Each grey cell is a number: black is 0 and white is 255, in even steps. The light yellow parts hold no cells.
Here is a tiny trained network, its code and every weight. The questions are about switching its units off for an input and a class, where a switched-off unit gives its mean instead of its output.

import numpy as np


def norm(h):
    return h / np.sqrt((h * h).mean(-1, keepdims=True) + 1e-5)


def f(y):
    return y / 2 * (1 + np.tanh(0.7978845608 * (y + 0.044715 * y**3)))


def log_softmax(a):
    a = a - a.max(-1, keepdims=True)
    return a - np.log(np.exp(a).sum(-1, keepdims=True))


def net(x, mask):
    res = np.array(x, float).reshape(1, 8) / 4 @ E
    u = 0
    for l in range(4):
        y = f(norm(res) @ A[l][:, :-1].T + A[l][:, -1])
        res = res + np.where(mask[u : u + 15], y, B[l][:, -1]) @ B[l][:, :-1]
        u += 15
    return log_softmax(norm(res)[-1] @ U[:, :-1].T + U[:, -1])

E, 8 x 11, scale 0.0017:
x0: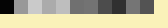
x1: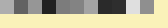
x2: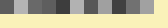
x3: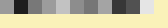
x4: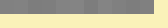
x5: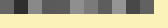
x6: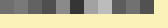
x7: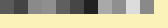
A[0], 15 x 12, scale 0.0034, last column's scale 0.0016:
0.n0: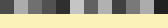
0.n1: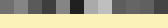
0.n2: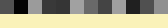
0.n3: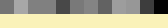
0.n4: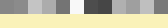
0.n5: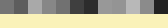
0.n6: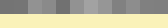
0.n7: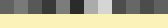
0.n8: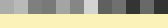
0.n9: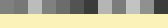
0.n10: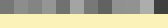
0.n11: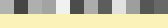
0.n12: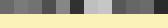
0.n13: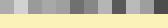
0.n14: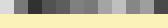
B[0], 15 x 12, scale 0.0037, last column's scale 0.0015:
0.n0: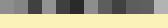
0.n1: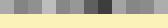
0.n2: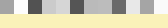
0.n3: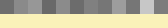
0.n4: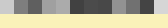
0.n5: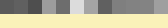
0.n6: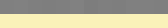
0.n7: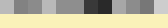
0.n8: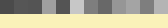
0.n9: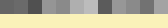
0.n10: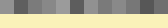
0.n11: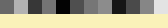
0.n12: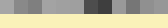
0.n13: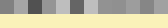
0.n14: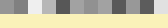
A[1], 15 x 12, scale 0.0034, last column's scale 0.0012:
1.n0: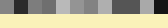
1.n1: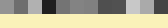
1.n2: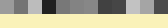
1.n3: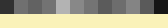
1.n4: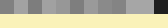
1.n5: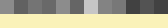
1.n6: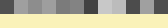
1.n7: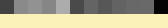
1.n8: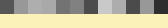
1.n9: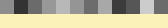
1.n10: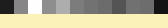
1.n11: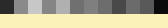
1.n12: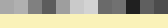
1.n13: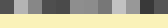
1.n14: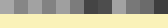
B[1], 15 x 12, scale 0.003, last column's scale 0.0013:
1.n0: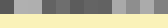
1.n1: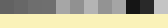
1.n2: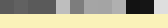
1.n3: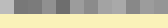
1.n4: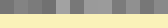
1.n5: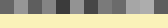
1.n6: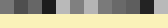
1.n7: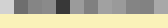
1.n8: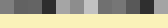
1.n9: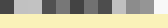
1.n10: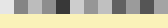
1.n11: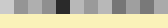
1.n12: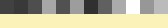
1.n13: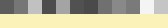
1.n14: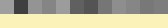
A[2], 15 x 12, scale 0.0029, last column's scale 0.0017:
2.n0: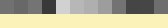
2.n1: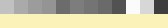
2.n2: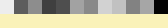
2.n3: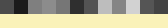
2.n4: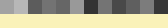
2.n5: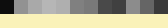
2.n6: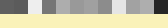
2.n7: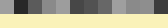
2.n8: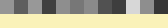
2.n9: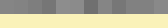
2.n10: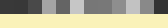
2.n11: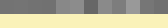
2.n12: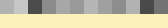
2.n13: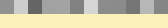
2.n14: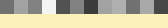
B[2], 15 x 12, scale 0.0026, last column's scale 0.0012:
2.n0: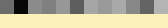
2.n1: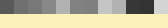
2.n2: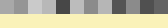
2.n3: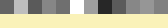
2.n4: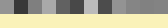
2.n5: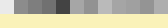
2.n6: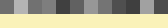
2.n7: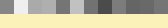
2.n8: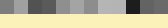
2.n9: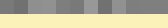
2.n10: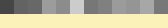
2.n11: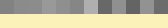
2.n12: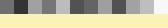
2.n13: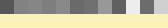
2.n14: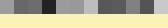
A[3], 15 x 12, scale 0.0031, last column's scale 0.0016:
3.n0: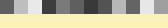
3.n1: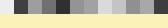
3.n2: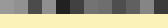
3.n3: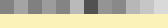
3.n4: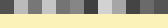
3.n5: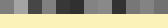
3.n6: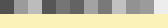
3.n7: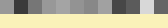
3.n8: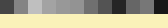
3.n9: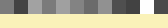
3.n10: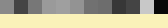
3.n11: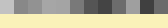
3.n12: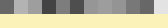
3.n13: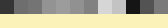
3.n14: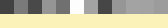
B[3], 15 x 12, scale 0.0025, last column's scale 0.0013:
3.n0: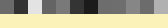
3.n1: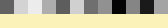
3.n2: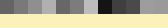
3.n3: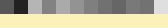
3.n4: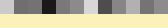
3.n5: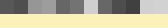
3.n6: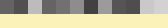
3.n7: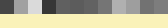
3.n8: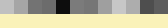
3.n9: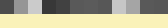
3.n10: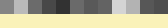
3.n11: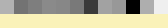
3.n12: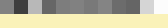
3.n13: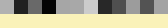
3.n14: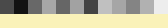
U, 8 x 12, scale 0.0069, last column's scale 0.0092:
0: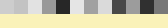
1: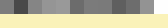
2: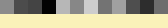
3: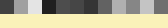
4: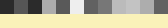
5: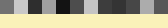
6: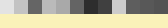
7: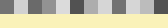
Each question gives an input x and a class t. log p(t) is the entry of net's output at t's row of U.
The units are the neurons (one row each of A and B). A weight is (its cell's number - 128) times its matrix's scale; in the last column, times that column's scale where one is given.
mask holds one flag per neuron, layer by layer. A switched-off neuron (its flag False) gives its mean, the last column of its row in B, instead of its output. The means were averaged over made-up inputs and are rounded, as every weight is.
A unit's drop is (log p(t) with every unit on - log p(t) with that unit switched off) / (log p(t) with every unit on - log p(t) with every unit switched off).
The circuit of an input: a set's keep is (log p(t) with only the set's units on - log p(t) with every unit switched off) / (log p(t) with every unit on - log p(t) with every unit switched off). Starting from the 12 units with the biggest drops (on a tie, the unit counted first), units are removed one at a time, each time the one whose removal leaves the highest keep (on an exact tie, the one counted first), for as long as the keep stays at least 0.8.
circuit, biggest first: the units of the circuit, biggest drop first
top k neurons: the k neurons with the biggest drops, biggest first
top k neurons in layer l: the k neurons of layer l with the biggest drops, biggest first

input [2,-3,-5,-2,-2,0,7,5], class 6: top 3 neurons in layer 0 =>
[0.n7 0.n1 0.n12]
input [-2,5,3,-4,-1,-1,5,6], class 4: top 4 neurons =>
[0.n5 0.n9 0.n7 0.n1]
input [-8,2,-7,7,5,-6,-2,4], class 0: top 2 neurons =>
[0.n14 0.n2]
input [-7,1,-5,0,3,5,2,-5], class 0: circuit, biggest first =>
[0.n14 3.n1]
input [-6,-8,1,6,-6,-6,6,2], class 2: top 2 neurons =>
[0.n2 3.n13]
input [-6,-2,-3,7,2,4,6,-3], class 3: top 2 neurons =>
[1.n9 0.n4]
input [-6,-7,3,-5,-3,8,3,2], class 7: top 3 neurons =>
[0.n2 1.n2 1.n1]
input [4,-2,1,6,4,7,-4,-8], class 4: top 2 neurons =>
[1.n12 0.n8]
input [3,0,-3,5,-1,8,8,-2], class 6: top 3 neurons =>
[0.n7 0.n12 0.n1]
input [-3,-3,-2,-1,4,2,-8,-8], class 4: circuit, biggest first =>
[1.n12]
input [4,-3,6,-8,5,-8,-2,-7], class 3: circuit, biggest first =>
[1.n13 0.n2 3.n0]
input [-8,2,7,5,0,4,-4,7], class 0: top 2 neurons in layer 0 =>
[0.n14 0.n11]
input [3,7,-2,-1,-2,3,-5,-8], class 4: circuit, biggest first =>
[1.n12 3.n14]
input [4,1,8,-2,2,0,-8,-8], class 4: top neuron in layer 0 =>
[0.n11]
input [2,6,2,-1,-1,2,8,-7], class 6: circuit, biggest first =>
[0.n7 0.n1 0.n12]
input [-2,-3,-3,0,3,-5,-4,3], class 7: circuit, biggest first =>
[0.n13 0.n7]
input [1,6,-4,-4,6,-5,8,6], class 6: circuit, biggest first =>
[0.n7 0.n1 0.n12 3.n11]
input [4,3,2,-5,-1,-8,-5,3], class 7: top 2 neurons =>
[0.n13 0.n7]
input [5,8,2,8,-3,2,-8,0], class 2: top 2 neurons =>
[1.n2 1.n1]
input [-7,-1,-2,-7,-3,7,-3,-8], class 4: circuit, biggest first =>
[1.n12 3.n14]
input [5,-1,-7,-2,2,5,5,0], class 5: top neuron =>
[0.n11]
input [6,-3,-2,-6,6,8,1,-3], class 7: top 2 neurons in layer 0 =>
[0.n2 0.n14]
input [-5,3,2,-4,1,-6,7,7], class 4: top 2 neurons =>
[0.n5 0.n9]
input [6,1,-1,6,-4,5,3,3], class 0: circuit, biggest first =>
[1.n10 1.n11]
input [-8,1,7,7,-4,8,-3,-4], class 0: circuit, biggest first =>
[0.n14 3.n1]
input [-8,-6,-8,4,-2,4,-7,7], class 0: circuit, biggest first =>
[0.n14 3.n1 2.n2]
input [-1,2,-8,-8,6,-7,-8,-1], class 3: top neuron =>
[0.n2]
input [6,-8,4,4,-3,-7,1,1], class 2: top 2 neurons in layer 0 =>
[0.n2 0.n14]
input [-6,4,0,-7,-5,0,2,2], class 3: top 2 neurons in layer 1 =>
[1.n13 1.n10]
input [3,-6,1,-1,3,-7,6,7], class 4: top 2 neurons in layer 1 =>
[1.n2 1.n1]
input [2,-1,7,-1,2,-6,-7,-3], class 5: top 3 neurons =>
[0.n0 0.n7 0.n2]
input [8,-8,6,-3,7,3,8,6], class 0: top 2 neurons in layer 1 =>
[1.n10 1.n11]
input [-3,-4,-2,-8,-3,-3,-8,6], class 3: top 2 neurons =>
[1.n13 0.n7]
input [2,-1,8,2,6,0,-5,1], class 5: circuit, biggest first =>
[0.n0]
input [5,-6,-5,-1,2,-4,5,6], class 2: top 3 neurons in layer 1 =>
[1.n12 1.n6 1.n8]
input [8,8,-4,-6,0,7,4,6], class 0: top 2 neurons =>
[1.n10 1.n11]
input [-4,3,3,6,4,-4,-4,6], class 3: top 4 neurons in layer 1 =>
[1.n9 1.n0 1.n12 1.n10]
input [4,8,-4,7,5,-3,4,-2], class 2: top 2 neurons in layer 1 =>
[1.n2 1.n1]
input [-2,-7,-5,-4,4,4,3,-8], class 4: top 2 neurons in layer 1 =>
[1.n12 1.n2]
